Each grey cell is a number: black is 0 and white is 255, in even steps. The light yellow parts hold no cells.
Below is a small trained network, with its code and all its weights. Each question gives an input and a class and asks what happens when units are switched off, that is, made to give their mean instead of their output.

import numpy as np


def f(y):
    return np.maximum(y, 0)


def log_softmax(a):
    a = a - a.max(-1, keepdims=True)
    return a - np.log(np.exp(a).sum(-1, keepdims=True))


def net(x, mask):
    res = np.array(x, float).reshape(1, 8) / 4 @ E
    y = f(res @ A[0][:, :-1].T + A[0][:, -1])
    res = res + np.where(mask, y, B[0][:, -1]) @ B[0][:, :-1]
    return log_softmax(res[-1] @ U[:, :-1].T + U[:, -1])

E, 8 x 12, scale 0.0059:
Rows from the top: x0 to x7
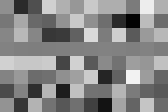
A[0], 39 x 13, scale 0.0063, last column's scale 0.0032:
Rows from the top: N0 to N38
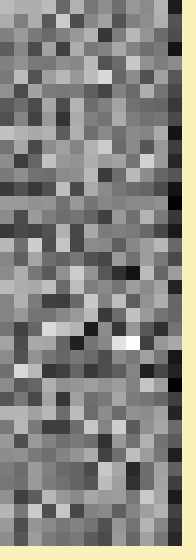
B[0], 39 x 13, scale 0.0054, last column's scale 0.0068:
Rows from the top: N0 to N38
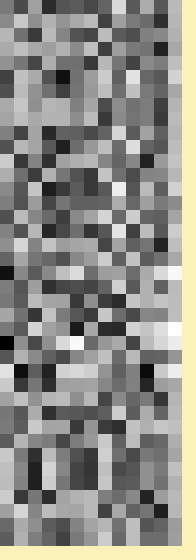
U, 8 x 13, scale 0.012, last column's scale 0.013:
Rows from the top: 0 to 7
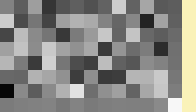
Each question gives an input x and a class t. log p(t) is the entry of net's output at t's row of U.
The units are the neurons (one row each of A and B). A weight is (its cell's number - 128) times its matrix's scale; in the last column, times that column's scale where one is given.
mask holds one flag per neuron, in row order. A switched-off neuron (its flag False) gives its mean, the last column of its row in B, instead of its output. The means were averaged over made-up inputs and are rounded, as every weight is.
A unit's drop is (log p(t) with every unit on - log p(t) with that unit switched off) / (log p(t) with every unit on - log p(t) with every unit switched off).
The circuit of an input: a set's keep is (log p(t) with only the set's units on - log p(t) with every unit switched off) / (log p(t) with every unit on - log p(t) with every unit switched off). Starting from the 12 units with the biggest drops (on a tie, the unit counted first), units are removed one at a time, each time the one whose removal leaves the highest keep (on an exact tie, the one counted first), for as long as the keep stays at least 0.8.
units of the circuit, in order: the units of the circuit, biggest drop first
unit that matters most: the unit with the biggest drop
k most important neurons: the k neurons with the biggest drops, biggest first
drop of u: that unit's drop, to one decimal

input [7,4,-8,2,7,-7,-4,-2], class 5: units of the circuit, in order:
N23
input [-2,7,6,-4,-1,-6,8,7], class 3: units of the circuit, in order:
N8, N28
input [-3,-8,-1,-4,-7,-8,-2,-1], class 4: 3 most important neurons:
N33, N34, N19
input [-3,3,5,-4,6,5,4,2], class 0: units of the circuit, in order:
N9, N20
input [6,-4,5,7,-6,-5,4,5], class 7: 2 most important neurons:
N26, N24
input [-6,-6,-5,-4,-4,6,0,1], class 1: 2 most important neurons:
N26, N19
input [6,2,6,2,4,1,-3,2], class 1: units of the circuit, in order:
N11, N35
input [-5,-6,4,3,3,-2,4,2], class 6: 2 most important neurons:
N24, N23
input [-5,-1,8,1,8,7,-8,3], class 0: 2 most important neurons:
N0, N9
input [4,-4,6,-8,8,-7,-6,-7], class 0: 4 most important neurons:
N0, N9, N20, N29
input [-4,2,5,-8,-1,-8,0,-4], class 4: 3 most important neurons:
N33, N34, N23
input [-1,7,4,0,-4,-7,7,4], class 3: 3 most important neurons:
N8, N28, N7
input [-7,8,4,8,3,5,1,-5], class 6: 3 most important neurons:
N19, N11, N35
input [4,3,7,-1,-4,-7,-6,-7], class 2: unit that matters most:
N5
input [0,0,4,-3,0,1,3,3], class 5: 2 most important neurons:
N30, N21
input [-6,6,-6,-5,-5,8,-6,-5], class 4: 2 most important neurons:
N12, N22
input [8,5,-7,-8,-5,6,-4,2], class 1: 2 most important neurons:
N11, N35
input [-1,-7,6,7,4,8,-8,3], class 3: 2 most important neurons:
N17, N36
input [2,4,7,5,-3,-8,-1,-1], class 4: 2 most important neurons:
N33, N34
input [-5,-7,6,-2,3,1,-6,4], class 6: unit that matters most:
N24
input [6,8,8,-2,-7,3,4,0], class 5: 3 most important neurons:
N30, N21, N24
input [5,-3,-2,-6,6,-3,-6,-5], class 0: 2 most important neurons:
N0, N20
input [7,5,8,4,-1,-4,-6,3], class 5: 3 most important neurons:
N21, N30, N26
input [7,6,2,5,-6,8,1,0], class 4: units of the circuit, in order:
N22, N12
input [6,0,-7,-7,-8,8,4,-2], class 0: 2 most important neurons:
N13, N16
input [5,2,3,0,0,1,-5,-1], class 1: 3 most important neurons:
N11, N35, N27
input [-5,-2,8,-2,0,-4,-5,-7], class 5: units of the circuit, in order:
N30
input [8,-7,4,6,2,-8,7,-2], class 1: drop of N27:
0.4
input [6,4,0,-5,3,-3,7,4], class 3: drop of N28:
0.3
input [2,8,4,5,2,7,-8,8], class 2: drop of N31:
0.2
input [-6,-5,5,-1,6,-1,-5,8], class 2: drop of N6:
0.1
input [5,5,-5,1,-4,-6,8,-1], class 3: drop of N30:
0.0
